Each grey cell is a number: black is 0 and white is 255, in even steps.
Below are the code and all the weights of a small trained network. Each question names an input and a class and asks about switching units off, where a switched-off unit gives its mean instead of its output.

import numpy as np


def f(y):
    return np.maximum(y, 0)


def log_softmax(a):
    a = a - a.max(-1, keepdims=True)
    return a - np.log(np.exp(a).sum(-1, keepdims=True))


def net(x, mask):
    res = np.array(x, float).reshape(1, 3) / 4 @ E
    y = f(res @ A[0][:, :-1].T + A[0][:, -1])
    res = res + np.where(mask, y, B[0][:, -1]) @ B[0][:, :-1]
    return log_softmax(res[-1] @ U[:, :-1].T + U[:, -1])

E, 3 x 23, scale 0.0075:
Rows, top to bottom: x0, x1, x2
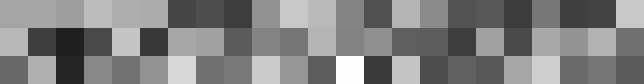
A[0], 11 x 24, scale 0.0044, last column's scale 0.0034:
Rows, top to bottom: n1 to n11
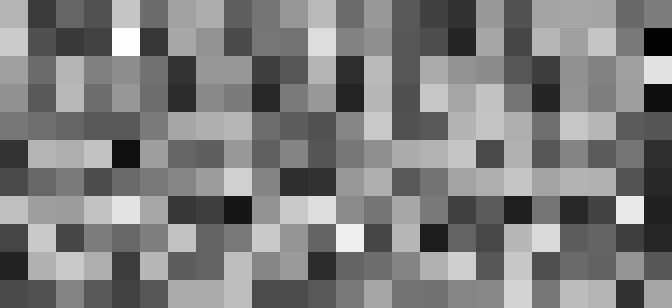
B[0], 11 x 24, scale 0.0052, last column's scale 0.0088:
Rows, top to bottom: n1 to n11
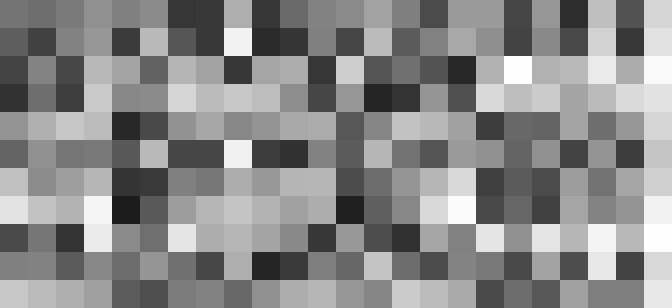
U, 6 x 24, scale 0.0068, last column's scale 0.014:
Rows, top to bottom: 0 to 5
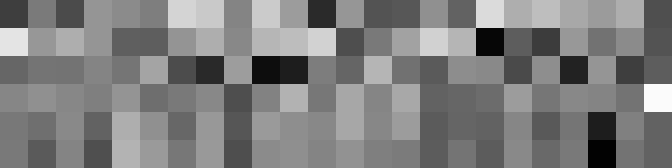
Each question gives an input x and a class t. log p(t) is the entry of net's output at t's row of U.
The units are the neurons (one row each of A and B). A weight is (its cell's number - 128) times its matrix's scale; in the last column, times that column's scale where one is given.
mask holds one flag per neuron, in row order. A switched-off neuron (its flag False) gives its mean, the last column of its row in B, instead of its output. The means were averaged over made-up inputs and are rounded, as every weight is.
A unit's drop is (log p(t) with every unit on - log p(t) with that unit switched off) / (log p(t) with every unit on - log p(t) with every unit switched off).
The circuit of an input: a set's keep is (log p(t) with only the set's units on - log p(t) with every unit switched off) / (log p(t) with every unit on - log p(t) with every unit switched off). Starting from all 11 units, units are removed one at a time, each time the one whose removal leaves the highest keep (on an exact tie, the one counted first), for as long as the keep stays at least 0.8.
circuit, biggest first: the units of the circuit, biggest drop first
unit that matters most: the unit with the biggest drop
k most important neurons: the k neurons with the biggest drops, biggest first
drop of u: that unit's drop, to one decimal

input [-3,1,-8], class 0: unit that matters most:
n4
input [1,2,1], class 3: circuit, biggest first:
(n9 n8)
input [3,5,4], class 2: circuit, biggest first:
(n2 n3)
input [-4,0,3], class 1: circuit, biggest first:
(n3 n11)
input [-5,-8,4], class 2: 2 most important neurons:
(n10 n6)
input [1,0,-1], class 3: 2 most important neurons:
(n9 n4)
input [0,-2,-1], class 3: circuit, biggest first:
(n2 n9 n8)
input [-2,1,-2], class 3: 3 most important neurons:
(n9 n8 n4)
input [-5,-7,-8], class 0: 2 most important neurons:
(n4 n3)
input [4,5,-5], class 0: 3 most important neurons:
(n3 n4 n10)
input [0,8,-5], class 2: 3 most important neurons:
(n2 n1 n9)
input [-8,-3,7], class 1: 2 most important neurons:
(n7 n11)
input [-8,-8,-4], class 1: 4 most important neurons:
(n11 n7 n5 n2)
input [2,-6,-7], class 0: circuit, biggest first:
(n4)
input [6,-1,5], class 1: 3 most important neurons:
(n8 n3 n4)
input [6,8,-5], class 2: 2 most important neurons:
(n2 n1)
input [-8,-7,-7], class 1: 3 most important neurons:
(n11 n7 n5)
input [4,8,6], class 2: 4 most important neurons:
(n2 n1 n3 n4)
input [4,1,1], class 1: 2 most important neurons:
(n8 n3)
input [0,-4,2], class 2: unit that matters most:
n3
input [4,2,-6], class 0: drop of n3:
0.2
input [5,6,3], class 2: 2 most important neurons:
(n2 n1)
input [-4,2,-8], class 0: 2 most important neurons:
(n4 n3)
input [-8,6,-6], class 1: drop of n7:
0.5
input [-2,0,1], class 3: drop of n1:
-0.1
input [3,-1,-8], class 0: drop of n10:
0.0
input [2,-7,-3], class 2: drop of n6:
0.1
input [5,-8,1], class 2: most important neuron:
(n10)
